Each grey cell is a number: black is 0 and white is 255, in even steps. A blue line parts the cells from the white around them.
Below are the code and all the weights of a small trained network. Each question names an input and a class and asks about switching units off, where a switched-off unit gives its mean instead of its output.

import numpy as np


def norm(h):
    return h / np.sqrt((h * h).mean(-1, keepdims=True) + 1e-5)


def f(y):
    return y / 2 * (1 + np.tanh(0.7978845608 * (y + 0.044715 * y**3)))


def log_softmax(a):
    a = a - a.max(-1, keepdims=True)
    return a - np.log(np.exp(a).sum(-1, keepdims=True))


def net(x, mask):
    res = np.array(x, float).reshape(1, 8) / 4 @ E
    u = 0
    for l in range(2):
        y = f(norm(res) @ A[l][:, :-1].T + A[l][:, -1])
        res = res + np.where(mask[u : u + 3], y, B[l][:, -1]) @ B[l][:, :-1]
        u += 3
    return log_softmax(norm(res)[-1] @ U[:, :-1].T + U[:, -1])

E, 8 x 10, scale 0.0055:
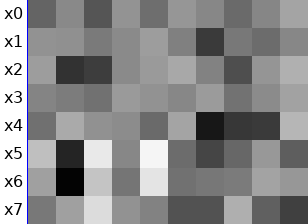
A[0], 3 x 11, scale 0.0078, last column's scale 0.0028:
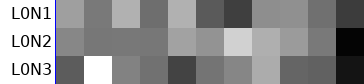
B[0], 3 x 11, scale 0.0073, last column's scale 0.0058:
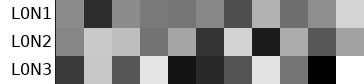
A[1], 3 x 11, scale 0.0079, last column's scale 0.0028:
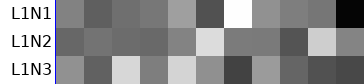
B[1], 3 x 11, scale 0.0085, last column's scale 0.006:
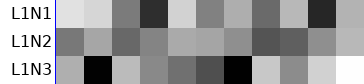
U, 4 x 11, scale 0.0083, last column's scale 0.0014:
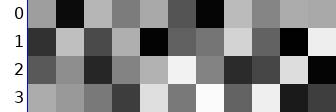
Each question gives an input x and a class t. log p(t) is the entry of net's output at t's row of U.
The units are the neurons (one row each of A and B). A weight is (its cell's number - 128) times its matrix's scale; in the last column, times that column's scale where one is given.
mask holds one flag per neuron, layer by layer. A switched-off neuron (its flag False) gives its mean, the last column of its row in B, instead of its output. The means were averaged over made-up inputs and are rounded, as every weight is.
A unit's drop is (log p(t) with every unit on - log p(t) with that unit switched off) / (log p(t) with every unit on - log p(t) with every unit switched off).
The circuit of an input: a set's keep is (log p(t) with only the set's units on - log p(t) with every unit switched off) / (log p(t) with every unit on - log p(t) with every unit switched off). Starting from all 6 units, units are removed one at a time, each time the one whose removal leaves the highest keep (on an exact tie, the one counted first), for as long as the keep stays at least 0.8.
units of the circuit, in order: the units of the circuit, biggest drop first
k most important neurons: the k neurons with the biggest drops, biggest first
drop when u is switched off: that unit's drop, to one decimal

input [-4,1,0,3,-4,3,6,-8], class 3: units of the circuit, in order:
(L1N1)
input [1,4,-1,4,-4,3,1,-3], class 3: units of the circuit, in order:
(L0N2 L1N1)
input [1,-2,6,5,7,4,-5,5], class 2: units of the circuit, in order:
(L0N3 L1N2)
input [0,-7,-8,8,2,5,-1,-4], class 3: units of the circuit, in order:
(L0N3 L1N1)
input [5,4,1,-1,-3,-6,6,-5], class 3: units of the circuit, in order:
(L1N1 L0N2)
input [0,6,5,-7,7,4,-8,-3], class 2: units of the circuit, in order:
(L0N3 L1N3)
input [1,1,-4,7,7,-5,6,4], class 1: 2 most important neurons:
(L1N3 L0N1)
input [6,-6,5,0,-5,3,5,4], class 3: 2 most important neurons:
(L1N1 L0N2)
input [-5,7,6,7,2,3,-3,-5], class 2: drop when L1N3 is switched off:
0.1
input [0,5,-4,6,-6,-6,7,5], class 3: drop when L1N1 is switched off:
0.0
